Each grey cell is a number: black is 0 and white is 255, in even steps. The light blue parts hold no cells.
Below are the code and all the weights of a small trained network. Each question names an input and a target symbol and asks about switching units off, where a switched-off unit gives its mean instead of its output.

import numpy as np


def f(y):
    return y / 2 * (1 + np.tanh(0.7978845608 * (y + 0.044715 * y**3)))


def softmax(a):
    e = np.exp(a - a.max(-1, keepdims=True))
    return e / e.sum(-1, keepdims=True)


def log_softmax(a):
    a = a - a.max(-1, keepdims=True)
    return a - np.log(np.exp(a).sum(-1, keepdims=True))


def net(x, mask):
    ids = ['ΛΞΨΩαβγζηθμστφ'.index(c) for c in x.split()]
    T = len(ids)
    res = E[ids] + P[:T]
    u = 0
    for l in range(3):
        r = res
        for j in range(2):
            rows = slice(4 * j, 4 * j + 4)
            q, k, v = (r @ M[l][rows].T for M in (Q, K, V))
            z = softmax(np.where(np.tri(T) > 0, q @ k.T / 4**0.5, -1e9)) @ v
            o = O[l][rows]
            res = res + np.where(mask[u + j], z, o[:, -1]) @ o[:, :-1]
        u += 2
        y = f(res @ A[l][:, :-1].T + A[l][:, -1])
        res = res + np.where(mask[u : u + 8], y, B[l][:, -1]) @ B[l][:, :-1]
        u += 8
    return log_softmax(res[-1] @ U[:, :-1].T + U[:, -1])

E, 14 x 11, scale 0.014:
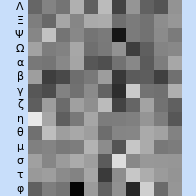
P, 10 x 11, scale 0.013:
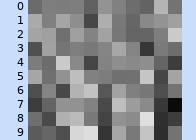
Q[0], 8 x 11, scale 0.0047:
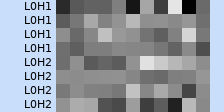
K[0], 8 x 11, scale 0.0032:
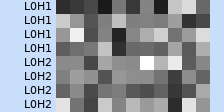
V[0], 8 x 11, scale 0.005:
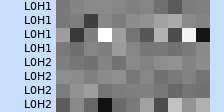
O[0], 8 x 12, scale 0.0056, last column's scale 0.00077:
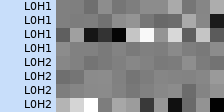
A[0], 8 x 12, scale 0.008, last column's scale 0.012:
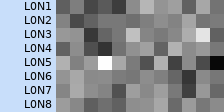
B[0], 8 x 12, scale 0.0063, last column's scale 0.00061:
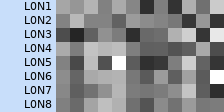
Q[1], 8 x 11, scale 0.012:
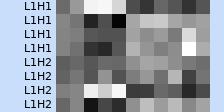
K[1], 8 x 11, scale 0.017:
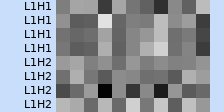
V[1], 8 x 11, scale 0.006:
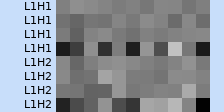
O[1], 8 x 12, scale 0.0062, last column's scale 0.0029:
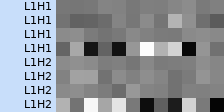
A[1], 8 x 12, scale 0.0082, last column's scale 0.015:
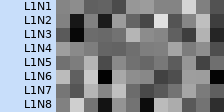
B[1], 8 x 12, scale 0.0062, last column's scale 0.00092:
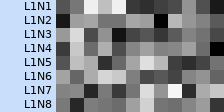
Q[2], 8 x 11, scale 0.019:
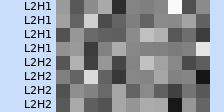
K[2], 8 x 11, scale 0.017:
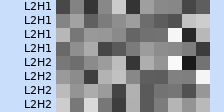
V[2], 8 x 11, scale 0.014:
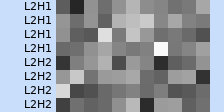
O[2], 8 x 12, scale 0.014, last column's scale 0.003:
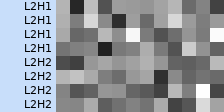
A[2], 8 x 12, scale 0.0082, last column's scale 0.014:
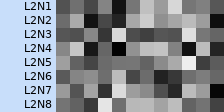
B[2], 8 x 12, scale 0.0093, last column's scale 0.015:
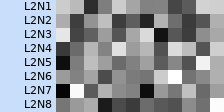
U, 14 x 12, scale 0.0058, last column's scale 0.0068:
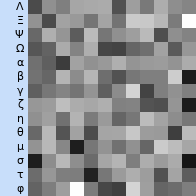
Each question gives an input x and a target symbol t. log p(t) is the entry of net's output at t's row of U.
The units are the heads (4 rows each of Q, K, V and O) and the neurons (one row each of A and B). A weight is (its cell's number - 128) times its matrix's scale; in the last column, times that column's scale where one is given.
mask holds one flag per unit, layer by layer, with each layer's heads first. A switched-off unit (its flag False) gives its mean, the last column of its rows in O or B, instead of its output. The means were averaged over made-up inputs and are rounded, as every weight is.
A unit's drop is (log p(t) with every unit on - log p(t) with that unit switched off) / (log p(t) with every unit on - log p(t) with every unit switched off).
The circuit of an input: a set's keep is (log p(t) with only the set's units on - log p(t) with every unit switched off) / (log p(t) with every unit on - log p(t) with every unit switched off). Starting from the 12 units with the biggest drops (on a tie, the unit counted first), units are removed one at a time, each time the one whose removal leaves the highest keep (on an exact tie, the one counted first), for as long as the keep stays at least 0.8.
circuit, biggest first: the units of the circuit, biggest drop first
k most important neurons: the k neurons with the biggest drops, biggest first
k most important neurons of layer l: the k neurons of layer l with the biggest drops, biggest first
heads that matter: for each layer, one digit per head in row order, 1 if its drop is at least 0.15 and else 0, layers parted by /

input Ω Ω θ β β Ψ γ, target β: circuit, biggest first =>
[L2H2]
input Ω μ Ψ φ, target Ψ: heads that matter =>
00 / 10 / 10
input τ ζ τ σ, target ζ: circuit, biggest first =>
[L2H2; L1H1]
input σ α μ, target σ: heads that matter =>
00 / 00 / 01
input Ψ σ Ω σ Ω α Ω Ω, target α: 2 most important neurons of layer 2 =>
[L2N3; L2N8]
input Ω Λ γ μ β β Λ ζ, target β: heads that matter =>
00 / 00 / 01
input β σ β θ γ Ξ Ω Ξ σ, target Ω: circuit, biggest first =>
[L2N8; L2H2; L2H1]
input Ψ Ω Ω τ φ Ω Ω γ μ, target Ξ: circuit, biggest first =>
[L1H1; L2H1; L2N2; L2N4]
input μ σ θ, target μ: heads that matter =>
00 / 00 / 11
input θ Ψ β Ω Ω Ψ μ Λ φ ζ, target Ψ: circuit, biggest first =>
[L1H1; L2N4; L2N1]
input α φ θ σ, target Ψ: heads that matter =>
00 / 01 / 10
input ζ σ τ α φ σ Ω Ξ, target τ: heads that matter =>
00 / 10 / 11
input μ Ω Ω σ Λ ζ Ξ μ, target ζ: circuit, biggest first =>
[L2H2; L2H1]
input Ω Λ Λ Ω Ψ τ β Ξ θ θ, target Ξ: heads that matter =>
00 / 01 / 10
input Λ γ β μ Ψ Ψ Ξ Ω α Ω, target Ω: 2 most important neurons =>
[L2N8; L2N1]
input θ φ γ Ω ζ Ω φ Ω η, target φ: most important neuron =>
[L1N7]
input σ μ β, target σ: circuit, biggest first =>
[L2N5; L2H2; L2H1]
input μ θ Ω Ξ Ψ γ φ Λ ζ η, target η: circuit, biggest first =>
[L1H1; L2H2; L2H1]
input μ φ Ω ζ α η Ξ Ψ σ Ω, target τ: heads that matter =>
00 / 01 / 11
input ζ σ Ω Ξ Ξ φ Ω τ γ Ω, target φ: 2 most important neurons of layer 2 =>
[L2N2; L2N8]
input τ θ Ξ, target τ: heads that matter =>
00 / 00 / 11
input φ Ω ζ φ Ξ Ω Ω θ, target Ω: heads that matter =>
11 / 00 / 11
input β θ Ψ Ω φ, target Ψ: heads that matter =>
00 / 00 / 10
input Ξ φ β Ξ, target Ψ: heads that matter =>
00 / 01 / 10
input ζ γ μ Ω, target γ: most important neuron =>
[L1N2]
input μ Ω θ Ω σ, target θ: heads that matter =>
00 / 00 / 01
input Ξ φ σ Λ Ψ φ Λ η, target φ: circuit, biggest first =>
[L2H1]
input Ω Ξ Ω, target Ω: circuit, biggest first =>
[L2N8; L2H2; L2H1]
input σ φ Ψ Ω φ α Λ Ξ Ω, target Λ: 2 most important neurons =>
[L2N7; L2N8]
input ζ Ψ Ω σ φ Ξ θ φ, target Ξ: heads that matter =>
00 / 11 / 10
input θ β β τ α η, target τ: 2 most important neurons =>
[L2N5; L2N3]
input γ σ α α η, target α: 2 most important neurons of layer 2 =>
[L2N3; L2N8]
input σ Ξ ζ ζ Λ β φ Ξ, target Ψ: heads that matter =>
00 / 10 / 10
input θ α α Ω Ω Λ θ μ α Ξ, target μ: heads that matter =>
00 / 00 / 11
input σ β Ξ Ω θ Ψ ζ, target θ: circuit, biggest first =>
[L2H2]
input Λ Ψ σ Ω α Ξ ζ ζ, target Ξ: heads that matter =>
00 / 10 / 10
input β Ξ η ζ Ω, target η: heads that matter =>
00 / 00 / 01
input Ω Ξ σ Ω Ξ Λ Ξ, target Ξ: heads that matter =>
00 / 00 / 10
